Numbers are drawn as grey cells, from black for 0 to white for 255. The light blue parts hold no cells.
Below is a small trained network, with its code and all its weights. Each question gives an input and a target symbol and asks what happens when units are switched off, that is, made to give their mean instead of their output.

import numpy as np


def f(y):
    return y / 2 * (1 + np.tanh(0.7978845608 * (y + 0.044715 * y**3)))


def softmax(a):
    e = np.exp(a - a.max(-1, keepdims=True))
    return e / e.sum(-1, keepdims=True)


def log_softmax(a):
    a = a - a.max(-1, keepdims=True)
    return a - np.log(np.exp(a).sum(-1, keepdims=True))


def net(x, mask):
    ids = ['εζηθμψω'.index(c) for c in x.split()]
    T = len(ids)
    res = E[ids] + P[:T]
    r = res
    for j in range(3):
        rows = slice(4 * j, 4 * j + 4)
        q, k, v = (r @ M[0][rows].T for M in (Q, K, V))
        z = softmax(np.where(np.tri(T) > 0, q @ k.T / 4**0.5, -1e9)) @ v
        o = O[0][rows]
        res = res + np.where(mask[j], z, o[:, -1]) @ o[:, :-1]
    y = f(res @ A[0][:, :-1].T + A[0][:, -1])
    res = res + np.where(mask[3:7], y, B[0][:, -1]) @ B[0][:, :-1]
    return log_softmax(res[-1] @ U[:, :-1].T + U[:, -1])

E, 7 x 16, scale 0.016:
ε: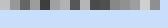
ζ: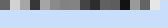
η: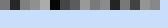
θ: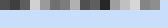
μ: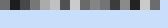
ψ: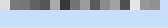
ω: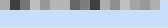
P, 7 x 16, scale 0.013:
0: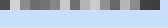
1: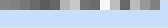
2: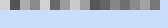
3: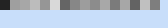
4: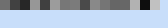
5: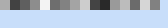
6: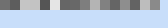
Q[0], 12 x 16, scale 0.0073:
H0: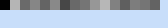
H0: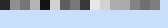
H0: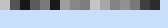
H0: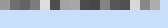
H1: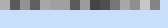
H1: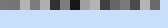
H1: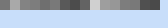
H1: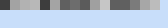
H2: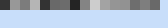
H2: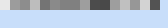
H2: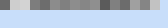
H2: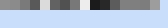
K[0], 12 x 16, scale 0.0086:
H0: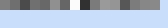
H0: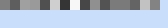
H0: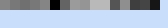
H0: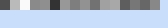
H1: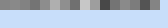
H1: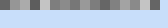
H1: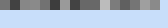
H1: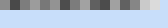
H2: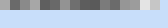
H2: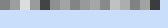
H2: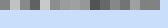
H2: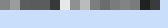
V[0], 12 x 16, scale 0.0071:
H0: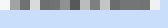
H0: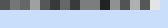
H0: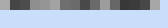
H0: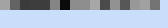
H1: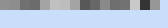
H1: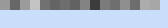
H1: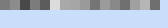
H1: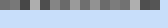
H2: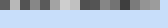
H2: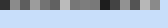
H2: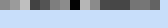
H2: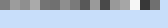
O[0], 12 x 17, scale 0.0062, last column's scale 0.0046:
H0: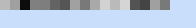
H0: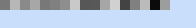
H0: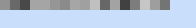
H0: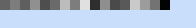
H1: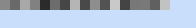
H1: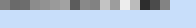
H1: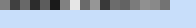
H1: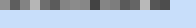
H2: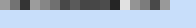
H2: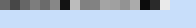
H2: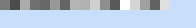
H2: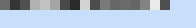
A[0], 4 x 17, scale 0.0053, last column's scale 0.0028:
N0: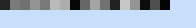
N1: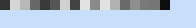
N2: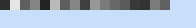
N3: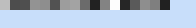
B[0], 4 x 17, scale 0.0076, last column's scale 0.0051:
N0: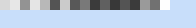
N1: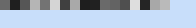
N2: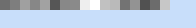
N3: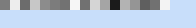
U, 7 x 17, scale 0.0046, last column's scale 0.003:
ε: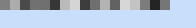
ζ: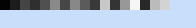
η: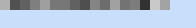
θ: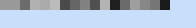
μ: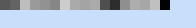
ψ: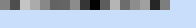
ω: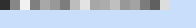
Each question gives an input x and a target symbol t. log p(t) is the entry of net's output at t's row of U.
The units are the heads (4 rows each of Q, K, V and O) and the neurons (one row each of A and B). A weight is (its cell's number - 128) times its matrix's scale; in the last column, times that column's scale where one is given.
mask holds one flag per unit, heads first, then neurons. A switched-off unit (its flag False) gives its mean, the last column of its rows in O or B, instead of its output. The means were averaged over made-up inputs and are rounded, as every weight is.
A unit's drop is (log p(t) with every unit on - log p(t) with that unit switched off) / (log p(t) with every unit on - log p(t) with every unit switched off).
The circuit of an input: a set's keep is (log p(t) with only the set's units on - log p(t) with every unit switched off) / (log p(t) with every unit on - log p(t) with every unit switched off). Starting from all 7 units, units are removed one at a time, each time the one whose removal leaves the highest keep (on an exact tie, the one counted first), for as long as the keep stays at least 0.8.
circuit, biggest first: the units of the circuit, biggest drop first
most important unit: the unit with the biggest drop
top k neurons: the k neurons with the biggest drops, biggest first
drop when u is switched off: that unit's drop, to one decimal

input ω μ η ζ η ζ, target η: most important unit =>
H0
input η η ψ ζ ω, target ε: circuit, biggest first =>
(N3 H1 H2)
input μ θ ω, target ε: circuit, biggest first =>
(H2 N3)
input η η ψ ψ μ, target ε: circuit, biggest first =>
(H2 N3 H1)
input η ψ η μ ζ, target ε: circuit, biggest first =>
(H0 N3)
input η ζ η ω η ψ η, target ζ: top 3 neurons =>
(N0 N2 N3)
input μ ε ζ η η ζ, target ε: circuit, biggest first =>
(N3 H2 H0)
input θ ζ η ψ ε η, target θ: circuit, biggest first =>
(H2 N3)
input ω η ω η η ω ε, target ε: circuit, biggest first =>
(H1 H0)
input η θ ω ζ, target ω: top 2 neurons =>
(N2 N1)
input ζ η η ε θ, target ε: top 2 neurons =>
(N3 N1)
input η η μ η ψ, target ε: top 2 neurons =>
(N3 N1)
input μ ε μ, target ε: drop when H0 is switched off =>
0.1
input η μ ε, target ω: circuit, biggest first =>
(H2)
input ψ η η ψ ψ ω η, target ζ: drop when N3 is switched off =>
0.1
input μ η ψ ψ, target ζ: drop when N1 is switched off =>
0.2
